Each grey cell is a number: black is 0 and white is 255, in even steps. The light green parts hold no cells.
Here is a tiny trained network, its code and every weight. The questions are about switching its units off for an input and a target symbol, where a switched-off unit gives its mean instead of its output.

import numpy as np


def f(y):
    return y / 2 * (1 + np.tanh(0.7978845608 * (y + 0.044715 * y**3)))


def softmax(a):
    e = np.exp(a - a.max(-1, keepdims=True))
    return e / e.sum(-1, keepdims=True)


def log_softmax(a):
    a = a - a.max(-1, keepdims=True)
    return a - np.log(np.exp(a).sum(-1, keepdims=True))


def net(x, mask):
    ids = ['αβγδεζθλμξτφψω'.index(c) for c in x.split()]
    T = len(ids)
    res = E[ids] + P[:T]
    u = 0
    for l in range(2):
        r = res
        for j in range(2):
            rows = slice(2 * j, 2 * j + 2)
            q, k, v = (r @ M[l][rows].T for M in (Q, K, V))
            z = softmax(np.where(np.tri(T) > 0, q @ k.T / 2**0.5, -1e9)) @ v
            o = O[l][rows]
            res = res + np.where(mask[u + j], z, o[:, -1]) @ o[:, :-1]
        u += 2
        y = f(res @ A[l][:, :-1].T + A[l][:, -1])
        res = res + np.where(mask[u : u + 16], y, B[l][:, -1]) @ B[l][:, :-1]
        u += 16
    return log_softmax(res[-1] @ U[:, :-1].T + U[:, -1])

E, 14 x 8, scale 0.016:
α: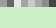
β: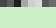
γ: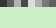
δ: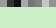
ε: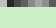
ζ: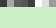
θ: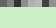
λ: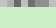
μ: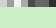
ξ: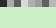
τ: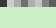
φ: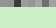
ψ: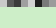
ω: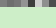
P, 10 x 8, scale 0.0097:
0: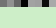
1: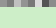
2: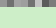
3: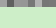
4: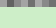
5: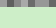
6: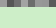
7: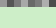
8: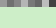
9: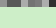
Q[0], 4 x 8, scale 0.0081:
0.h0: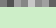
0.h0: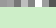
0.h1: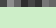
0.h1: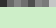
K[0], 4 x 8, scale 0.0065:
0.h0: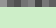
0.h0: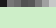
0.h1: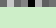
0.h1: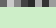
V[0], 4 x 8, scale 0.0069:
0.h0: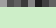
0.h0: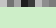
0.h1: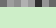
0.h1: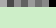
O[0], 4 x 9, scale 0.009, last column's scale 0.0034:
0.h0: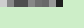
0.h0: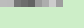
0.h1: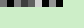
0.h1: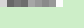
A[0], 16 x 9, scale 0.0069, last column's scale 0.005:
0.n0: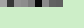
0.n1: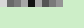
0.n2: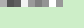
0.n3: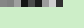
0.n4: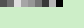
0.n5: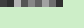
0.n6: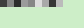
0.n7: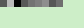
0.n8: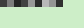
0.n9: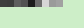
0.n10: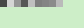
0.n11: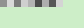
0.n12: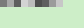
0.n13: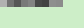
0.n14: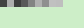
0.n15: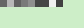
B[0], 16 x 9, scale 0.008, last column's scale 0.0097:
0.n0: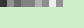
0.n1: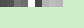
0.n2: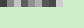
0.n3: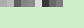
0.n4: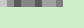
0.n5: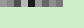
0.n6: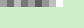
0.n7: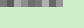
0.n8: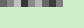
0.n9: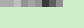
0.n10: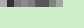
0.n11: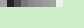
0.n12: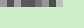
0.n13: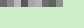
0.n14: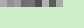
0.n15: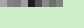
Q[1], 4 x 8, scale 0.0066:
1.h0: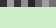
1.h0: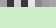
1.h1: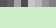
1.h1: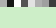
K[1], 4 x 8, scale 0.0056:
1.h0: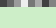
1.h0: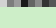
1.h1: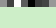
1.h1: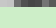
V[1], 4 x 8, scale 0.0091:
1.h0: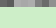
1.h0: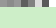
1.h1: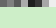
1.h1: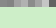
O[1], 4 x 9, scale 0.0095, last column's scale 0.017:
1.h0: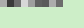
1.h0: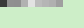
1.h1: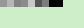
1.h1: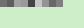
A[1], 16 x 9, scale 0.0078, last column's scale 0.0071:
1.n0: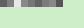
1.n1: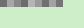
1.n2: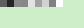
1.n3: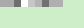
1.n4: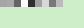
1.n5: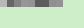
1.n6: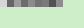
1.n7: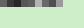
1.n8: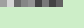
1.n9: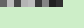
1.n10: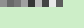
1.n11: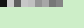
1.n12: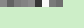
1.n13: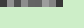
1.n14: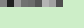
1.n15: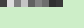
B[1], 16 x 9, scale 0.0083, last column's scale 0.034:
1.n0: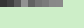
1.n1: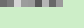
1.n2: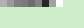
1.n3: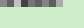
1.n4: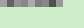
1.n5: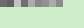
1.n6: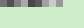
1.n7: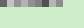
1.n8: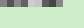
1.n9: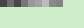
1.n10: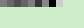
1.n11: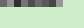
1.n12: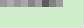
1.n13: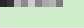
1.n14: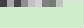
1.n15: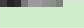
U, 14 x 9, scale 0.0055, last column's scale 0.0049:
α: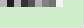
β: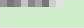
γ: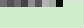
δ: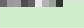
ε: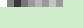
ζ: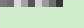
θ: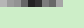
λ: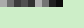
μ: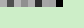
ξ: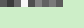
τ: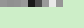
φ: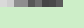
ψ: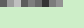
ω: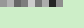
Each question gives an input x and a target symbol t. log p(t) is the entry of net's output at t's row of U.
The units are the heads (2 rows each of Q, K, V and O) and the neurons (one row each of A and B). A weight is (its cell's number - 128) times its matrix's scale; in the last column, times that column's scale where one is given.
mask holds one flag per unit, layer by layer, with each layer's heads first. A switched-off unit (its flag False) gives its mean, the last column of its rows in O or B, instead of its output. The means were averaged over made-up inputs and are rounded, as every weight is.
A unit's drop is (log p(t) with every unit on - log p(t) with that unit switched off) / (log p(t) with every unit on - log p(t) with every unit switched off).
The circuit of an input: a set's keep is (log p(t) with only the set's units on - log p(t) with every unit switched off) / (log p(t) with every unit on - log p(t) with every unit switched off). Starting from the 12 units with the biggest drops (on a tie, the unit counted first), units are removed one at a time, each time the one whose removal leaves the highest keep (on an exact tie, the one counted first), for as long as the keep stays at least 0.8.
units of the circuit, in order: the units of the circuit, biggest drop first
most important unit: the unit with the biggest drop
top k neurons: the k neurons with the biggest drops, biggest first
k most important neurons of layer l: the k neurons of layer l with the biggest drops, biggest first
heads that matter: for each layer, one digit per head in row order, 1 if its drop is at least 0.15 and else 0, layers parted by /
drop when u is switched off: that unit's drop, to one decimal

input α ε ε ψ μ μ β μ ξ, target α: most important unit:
0.n1
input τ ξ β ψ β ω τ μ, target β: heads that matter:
00 / 01
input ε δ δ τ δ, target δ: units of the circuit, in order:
[1.h0; 0.h0; 0.n2]
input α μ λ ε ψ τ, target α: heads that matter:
01 / 11
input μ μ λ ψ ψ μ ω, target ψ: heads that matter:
11 / 10
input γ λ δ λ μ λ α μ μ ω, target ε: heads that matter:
10 / 00
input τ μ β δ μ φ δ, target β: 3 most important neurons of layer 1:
[1.n10; 1.n3; 1.n11]
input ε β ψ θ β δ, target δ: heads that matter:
11 / 10
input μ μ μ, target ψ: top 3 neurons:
[0.n1; 1.n3; 1.n2]
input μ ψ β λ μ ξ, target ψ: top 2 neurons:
[1.n3; 1.n2]
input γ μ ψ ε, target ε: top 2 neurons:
[0.n1; 1.n3]
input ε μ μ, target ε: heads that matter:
01 / 00
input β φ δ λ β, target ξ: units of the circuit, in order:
[1.h0; 0.h0]
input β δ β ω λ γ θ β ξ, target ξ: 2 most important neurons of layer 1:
[1.n3; 1.n14]
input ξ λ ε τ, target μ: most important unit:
1.h1
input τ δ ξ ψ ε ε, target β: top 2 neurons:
[1.n10; 0.n1]
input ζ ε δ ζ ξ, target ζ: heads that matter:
11 / 01
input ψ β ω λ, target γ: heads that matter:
10 / 01
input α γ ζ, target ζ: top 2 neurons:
[0.n14; 0.n6]
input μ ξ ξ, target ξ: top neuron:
[1.n11]
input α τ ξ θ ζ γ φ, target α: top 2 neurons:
[1.n3; 1.n4]
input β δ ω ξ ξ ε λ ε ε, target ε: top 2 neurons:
[1.n3; 1.n1]
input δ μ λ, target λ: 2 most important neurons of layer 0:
[0.n8; 0.n2]
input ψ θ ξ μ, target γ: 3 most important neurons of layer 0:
[0.n13; 0.n1; 0.n8]
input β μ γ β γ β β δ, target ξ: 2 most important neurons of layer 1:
[1.n3; 1.n7]
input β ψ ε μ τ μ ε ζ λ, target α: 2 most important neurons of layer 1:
[1.n4; 1.n11]
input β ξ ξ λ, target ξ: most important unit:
0.h0
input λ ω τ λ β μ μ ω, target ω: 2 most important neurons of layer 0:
[0.n15; 0.n1]
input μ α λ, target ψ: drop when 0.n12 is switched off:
0.1
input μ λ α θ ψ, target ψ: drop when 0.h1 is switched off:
0.3
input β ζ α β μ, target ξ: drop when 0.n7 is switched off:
0.2
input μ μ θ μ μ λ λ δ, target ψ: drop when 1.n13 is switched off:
0.0
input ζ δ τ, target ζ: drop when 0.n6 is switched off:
0.1
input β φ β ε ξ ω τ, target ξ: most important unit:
1.h0
